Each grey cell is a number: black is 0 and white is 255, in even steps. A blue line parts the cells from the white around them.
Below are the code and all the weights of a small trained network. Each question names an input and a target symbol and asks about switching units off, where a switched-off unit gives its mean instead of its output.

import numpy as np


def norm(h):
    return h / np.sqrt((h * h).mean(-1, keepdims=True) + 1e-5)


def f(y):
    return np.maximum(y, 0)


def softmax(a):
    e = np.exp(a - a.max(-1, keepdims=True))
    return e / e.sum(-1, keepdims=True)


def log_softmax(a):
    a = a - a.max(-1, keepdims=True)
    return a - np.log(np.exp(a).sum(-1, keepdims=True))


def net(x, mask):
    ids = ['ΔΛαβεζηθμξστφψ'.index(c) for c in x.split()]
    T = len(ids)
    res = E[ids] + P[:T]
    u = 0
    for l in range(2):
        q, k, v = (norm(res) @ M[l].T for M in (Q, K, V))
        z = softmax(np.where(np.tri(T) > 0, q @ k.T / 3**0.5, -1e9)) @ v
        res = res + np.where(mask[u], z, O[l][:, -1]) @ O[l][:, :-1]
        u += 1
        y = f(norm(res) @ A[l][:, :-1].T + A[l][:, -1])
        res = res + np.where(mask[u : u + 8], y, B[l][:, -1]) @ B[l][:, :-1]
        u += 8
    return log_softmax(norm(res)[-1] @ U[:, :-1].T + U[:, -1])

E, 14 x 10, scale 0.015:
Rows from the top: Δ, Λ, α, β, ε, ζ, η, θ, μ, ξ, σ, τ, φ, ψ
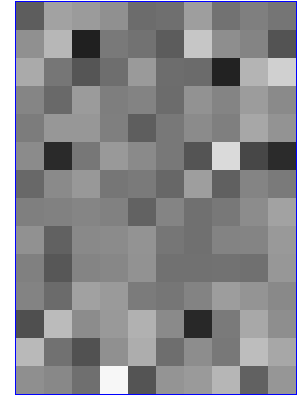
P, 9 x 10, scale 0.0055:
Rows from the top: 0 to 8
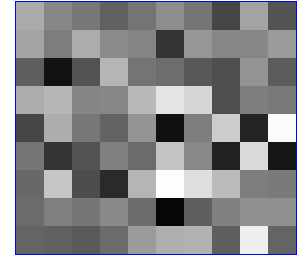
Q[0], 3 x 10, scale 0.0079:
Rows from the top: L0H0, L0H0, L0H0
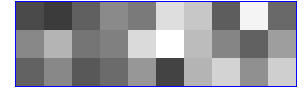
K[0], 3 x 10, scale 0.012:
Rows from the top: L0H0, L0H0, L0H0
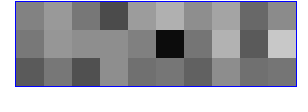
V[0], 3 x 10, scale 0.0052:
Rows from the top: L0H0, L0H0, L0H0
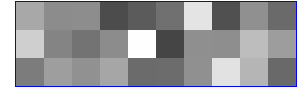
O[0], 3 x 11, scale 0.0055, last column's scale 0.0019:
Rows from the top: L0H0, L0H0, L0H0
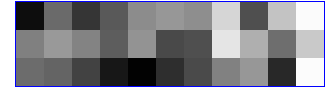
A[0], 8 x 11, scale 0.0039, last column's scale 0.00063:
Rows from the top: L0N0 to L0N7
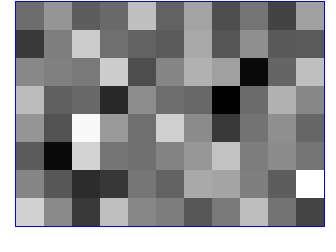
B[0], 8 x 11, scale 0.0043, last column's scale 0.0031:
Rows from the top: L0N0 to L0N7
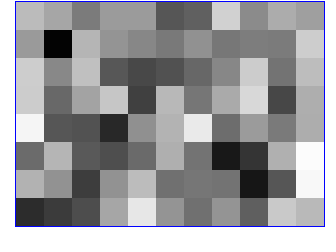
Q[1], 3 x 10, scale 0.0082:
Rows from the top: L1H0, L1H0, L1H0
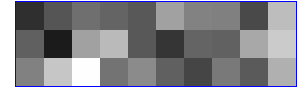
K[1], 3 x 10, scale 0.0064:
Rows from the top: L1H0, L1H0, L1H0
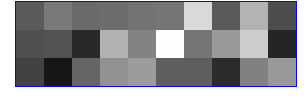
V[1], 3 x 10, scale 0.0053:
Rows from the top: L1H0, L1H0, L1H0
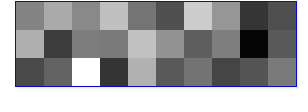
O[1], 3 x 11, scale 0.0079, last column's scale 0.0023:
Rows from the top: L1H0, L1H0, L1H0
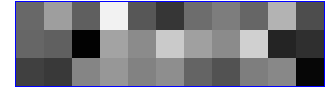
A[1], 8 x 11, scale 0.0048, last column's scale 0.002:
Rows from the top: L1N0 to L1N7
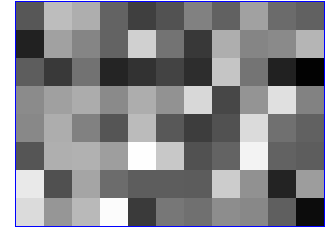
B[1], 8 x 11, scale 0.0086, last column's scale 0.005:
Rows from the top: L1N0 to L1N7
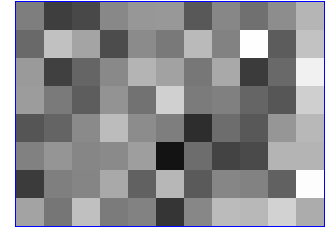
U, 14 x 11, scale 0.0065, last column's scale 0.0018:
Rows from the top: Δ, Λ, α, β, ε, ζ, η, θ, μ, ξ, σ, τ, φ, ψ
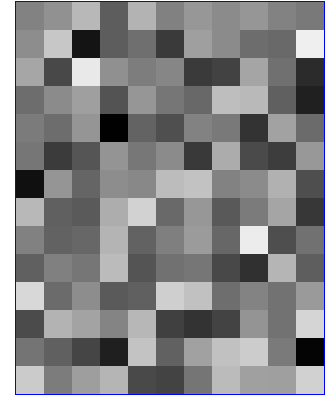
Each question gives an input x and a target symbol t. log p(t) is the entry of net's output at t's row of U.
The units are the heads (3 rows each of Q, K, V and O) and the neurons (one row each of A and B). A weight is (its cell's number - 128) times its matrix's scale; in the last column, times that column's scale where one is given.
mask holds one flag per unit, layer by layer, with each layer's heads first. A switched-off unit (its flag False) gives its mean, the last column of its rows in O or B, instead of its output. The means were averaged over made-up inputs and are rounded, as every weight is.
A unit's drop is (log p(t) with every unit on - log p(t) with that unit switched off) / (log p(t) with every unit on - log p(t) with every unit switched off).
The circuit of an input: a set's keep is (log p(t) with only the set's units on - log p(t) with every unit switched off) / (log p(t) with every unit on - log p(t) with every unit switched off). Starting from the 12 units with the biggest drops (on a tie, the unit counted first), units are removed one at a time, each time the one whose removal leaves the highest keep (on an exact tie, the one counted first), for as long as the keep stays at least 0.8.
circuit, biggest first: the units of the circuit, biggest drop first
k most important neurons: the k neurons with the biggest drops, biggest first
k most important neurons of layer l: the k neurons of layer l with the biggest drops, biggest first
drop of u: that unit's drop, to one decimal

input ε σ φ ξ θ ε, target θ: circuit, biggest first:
[L0H0; L1N5]
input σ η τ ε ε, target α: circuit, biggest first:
[L0H0; L1H0]
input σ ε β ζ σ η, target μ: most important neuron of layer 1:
[L1N2]
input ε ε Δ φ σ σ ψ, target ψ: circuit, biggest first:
[L1N7; L0H0]
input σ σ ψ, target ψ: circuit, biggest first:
[L1N7; L0N2]
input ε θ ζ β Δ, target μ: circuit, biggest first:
[L1H0; L0H0; L0N1]
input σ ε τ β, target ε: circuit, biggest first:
[L0H0; L1H0]
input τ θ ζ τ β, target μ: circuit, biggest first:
[L0H0; L1H0]
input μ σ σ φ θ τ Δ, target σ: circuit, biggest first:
[L0H0; L1N3; L1N6]
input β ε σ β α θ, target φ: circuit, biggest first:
[L0H0; L1N1]
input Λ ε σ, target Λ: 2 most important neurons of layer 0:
[L0N5; L0N6]
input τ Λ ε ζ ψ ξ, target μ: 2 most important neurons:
[L1N2; L0N3]
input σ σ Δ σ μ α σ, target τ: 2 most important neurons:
[L1N5; L0N6]
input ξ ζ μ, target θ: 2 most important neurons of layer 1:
[L1N5; L1N6]
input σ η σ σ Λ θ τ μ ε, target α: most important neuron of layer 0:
[L0N1]
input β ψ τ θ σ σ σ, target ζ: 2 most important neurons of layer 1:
[L1N2; L1N6]
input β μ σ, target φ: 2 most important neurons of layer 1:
[L1N1; L1N6]
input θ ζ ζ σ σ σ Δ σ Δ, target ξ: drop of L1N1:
0.1
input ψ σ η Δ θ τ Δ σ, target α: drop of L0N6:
0.0
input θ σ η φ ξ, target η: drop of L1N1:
0.2
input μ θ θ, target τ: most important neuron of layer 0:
[L0N7]
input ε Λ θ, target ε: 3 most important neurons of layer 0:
[L0N5; L0N0; L0N7]
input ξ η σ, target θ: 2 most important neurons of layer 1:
[L1N5; L1N6]
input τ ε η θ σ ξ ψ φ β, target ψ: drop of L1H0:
1.1
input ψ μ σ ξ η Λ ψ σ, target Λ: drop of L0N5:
0.2
